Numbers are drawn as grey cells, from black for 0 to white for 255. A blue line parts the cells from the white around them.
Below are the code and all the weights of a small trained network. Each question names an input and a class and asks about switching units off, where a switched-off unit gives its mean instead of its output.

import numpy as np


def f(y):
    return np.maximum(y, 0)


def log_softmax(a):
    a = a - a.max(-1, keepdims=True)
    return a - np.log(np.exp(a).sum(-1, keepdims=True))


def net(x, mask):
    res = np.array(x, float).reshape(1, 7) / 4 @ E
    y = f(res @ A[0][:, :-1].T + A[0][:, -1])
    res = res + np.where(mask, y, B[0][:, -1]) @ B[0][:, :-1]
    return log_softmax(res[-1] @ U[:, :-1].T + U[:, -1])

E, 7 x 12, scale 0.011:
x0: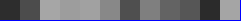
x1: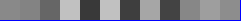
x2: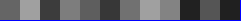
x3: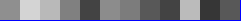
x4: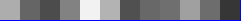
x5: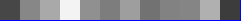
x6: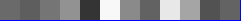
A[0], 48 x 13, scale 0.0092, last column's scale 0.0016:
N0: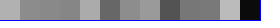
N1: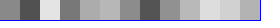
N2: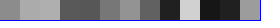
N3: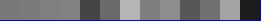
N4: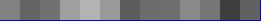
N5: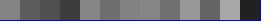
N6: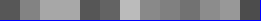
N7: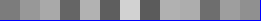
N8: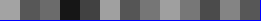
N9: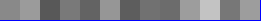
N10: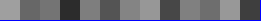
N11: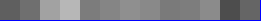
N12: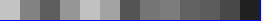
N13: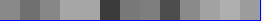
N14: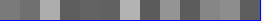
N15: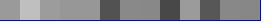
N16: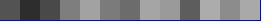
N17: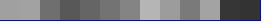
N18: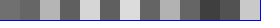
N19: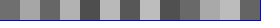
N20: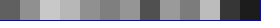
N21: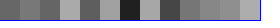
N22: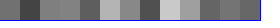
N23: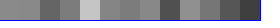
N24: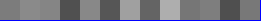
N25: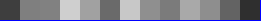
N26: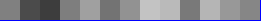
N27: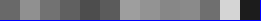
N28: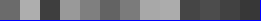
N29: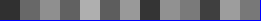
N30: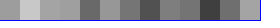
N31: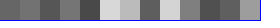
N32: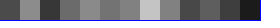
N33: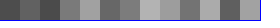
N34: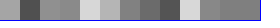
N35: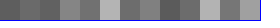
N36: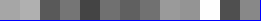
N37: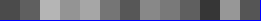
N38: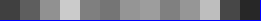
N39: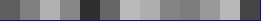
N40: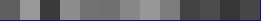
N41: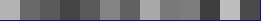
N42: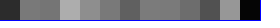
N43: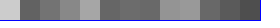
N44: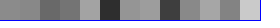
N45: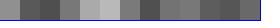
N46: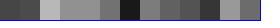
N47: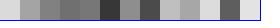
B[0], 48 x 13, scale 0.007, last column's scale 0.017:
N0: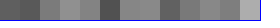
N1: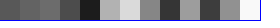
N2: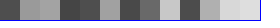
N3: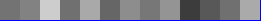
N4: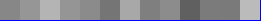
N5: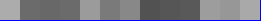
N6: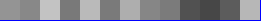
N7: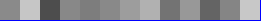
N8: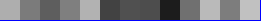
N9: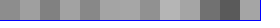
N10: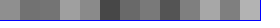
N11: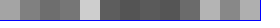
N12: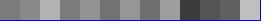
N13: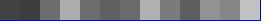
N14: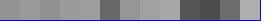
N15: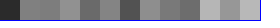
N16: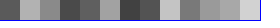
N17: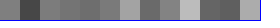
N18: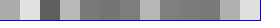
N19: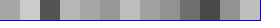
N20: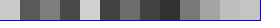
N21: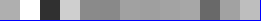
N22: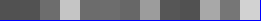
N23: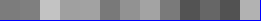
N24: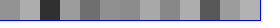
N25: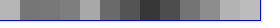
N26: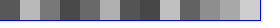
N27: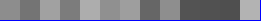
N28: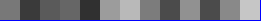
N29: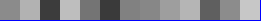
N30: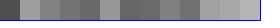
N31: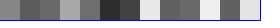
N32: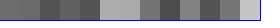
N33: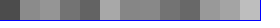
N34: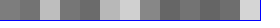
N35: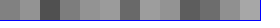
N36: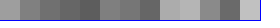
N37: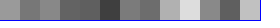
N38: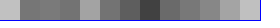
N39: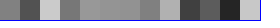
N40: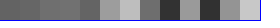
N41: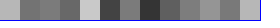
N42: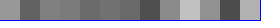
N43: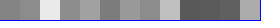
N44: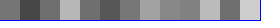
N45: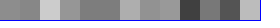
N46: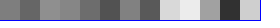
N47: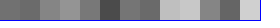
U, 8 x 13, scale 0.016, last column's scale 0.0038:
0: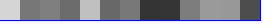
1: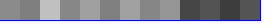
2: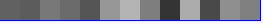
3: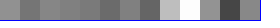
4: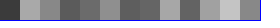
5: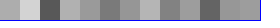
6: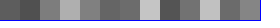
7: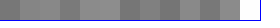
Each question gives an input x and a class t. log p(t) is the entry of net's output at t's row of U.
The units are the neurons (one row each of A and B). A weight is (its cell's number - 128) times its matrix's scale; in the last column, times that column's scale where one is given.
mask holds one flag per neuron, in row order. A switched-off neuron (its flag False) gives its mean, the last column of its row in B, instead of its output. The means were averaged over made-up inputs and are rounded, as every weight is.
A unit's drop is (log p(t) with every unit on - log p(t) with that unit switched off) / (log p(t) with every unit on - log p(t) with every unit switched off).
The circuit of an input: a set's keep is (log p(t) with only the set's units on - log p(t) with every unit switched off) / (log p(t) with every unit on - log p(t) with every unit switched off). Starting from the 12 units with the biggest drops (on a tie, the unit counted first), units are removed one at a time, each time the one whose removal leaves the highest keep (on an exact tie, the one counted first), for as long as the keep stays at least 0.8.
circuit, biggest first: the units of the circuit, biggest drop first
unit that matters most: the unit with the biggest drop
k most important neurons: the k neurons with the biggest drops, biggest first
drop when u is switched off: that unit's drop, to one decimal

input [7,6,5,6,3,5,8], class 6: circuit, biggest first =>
N31
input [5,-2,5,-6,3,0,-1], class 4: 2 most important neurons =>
N16, N1
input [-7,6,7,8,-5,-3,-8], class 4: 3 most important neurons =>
N2, N15, N1
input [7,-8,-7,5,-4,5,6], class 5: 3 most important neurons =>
N18, N29, N7
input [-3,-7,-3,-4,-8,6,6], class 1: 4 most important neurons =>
N39, N6, N3, N21
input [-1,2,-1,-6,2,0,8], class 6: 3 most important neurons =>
N31, N22, N2
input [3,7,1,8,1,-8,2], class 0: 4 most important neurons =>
N8, N41, N16, N26
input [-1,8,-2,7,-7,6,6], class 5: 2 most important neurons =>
N19, N21
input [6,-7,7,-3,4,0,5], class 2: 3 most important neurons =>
N28, N40, N32
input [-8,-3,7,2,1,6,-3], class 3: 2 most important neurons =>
N47, N1
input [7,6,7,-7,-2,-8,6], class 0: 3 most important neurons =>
N8, N41, N1
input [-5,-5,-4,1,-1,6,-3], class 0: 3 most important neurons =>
N20, N25, N46
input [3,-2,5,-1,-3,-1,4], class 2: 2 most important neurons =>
N40, N28
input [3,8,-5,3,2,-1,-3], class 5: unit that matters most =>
N21
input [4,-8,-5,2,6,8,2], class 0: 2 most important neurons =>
N20, N25
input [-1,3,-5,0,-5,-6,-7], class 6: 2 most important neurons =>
N13, N44
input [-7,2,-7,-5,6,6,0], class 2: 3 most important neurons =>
N1, N34, N46
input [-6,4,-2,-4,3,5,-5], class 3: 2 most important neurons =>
N47, N36
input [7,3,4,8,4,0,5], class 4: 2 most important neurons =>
N2, N30
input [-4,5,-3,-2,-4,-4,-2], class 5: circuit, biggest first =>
N19
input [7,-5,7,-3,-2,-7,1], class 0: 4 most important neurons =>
N8, N41, N1, N5
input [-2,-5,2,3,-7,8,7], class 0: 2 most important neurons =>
N20, N25
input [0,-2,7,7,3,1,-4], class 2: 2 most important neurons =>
N40, N28
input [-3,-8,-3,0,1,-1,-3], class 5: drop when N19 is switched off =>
0.0
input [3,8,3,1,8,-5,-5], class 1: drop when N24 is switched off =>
0.1
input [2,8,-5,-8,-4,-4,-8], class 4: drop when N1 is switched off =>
0.1
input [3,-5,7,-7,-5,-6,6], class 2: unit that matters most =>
N28
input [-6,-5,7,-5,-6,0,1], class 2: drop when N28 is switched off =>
0.7
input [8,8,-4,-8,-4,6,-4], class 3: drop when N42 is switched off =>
0.3
